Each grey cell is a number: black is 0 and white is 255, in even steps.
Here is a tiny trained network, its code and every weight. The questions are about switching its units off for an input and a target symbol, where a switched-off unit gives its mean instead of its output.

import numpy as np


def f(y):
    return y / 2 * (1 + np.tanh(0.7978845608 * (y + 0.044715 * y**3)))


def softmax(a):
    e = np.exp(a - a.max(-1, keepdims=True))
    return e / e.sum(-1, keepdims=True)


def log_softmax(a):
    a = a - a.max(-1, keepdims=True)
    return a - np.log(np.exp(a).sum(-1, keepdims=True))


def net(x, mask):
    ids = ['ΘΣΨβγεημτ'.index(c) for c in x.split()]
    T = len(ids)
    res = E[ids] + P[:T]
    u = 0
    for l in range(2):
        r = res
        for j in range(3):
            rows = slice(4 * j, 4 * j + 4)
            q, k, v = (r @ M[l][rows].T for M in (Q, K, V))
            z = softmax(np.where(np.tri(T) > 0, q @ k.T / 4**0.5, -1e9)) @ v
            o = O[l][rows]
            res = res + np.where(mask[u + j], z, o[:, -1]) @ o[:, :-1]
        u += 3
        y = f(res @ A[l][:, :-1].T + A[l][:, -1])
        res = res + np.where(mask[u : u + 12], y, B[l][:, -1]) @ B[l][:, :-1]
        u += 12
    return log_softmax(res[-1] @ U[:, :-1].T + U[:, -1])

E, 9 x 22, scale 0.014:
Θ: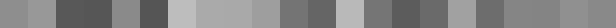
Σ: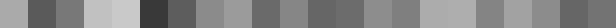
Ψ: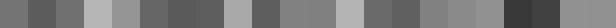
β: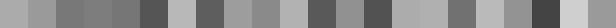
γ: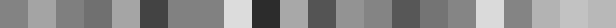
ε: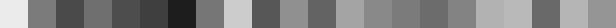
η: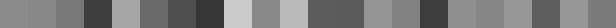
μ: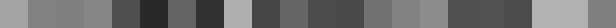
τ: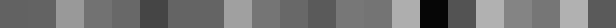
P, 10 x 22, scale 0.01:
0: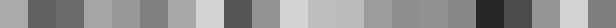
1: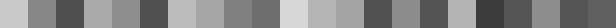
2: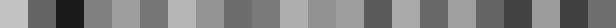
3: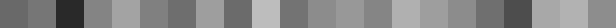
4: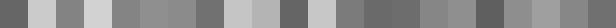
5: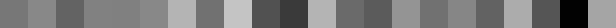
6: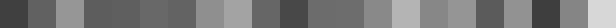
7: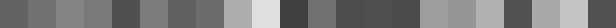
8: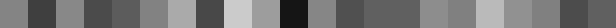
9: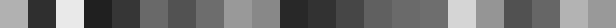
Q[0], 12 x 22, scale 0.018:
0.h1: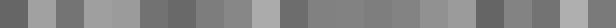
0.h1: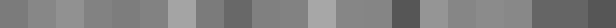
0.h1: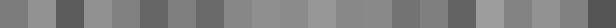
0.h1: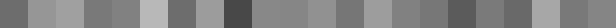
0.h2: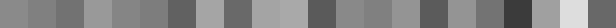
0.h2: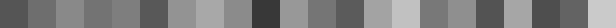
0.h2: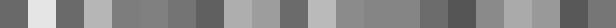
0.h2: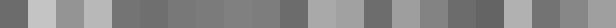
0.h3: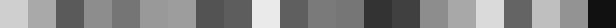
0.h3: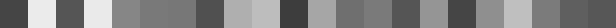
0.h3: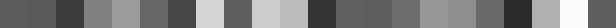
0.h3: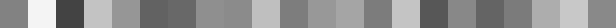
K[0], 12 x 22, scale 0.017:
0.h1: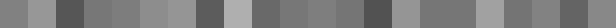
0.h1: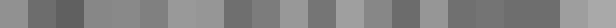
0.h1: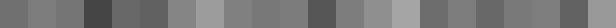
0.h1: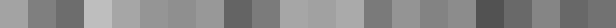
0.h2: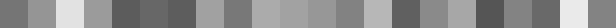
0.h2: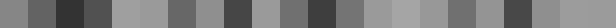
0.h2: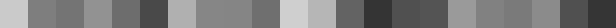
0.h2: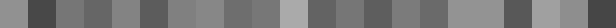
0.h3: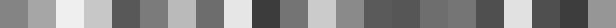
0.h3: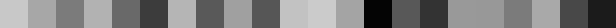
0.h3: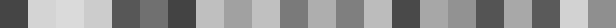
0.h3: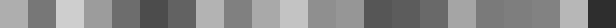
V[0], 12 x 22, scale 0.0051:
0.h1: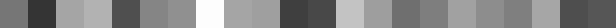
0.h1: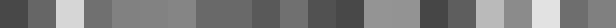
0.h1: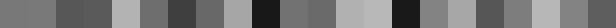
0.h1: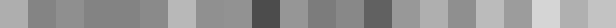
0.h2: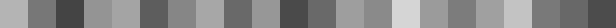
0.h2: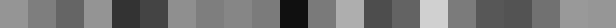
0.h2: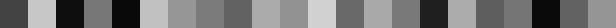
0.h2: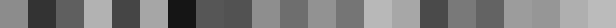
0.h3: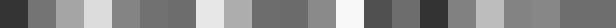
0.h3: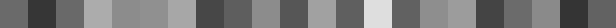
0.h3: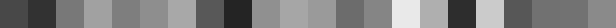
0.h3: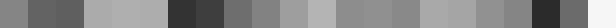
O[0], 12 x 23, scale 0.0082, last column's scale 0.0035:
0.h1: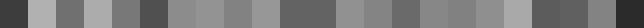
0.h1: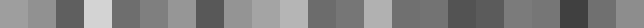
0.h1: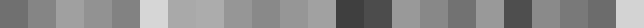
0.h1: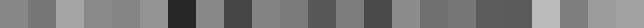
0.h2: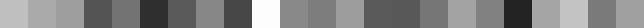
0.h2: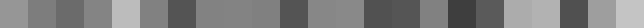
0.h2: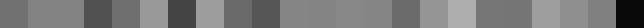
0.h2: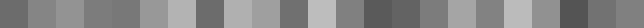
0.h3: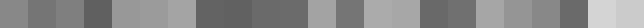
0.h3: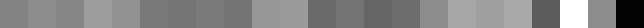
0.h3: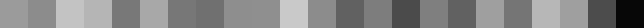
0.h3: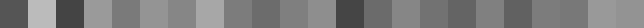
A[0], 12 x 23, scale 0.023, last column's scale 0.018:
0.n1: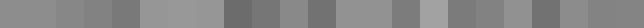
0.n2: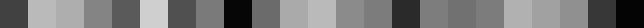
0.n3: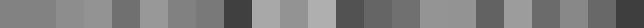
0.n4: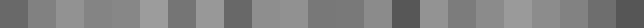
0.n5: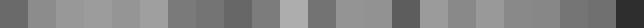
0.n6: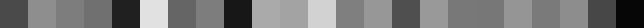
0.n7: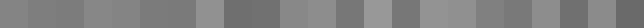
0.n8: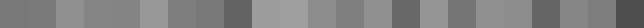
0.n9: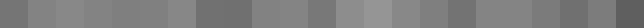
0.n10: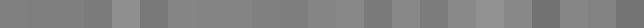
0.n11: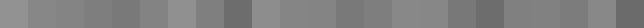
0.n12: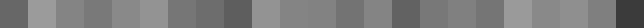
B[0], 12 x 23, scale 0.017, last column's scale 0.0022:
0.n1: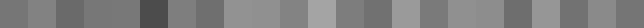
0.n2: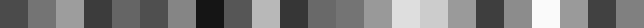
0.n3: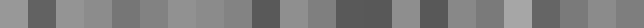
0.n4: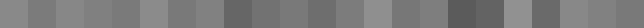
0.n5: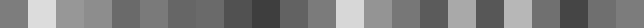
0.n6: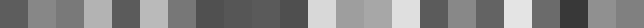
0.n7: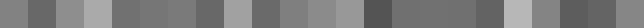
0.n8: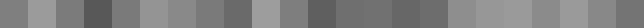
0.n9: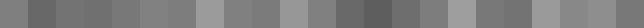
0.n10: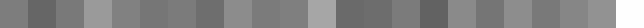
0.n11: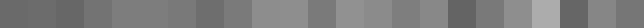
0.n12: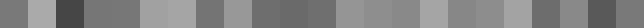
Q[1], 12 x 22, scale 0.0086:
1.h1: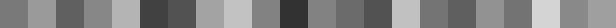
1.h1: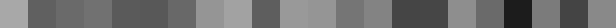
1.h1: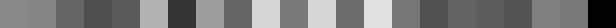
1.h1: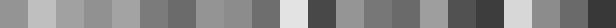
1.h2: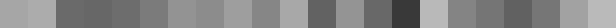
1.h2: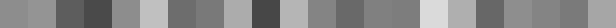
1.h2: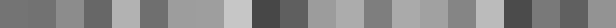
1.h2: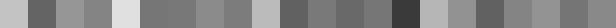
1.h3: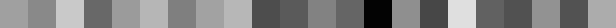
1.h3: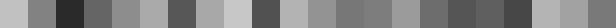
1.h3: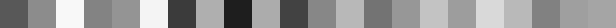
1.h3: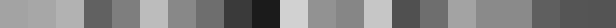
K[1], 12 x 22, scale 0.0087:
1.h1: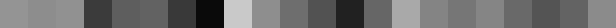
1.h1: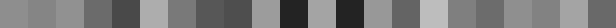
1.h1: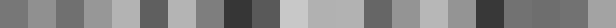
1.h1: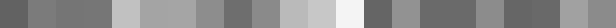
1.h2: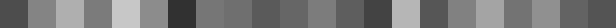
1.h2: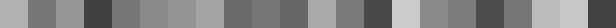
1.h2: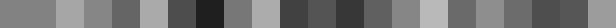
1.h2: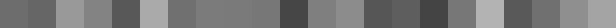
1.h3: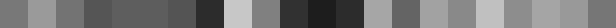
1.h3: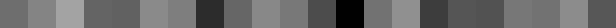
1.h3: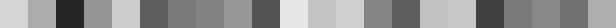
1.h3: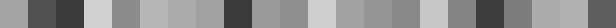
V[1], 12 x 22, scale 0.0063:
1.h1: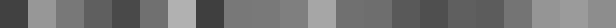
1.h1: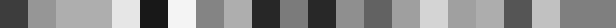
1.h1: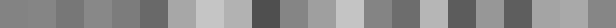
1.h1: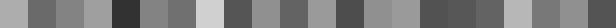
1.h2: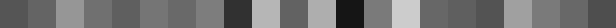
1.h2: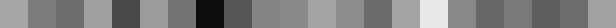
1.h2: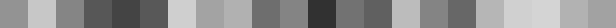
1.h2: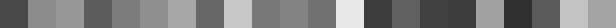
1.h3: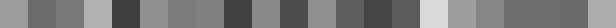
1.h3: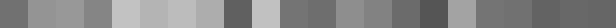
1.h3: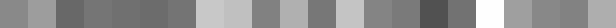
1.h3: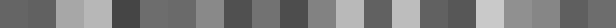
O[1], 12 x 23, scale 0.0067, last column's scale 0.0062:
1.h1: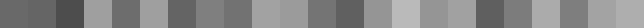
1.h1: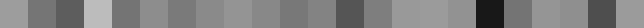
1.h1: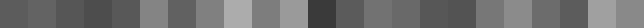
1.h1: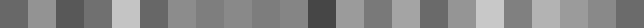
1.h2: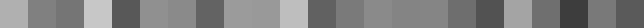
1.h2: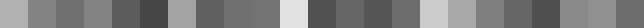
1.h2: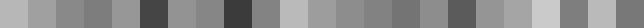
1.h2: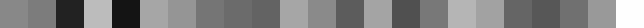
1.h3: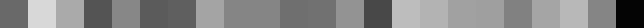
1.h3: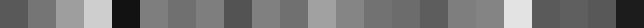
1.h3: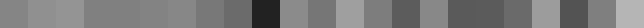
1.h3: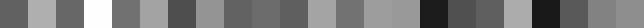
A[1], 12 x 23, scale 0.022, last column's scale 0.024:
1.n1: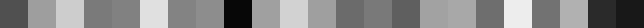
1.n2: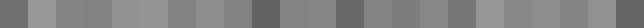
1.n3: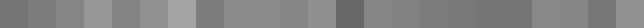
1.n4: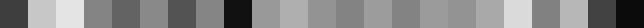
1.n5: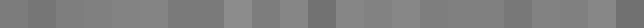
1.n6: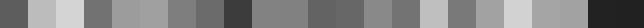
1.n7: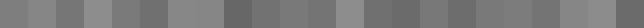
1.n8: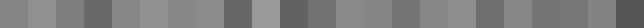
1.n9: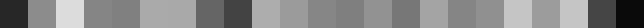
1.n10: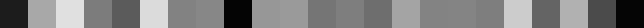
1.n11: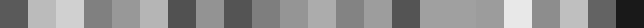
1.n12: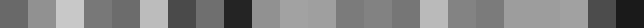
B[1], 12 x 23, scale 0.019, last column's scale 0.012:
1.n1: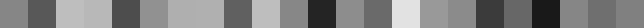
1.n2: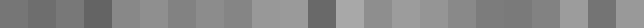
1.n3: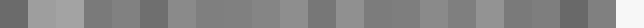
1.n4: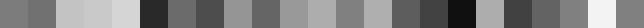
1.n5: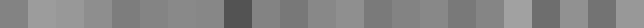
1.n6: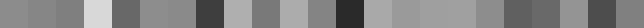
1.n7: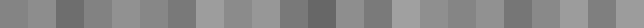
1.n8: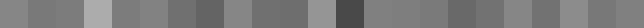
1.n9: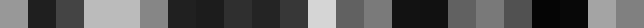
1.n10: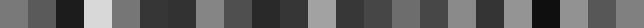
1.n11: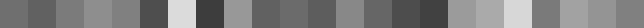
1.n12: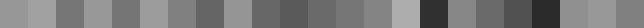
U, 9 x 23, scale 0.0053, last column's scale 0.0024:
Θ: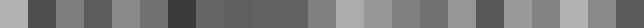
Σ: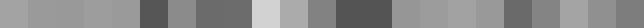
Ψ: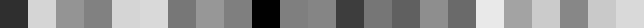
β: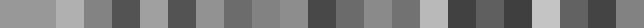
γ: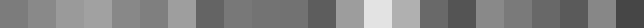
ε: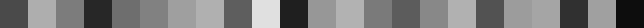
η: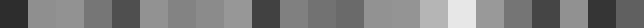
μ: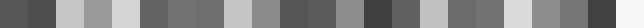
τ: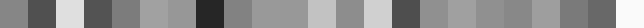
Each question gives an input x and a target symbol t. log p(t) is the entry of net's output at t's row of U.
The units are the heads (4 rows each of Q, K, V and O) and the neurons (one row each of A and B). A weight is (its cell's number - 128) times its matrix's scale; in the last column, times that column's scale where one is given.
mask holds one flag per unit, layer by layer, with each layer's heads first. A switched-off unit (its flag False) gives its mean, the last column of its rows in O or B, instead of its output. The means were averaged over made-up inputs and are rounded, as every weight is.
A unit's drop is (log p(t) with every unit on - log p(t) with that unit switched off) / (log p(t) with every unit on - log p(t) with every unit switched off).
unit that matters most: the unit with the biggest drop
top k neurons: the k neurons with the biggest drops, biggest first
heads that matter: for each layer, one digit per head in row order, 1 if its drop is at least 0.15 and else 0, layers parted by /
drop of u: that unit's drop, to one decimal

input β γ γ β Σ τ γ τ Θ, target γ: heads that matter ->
100 / 001
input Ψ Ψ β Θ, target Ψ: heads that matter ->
001 / 000
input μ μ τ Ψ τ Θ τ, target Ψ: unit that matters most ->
0.h3
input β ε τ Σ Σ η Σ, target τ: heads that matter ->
100 / 101
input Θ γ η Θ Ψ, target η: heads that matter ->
010 / 010
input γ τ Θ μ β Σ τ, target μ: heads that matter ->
011 / 000
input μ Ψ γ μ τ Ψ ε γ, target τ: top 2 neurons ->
[1.n2; 1.n7]
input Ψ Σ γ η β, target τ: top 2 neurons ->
[1.n7; 0.n11]
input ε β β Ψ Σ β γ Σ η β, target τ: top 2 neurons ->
[1.n7; 0.n10]
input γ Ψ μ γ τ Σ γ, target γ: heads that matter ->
000 / 001
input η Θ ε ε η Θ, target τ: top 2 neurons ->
[1.n8; 1.n7]
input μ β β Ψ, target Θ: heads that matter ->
100 / 000
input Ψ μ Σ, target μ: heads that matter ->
010 / 000
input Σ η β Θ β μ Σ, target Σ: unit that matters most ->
1.h3
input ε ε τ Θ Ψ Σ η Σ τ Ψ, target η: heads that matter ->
011 / 000
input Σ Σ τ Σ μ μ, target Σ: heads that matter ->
000 / 011
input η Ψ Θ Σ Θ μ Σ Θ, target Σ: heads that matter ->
100 / 011
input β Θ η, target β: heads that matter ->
011 / 100
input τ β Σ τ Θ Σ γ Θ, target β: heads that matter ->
110 / 101
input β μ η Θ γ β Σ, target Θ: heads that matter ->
011 / 000
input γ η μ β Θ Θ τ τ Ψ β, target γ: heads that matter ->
100 / 001
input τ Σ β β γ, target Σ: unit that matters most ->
0.h2
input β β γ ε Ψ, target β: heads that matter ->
111 / 000
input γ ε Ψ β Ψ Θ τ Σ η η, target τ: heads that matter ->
000 / 000
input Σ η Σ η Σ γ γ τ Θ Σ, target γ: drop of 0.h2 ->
0.1
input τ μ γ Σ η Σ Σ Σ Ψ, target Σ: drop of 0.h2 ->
0.8
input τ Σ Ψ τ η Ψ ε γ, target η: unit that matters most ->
1.n2
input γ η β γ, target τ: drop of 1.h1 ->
0.2
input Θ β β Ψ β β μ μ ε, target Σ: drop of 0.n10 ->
-0.1
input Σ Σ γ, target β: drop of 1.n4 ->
0.0
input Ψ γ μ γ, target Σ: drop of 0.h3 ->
0.1
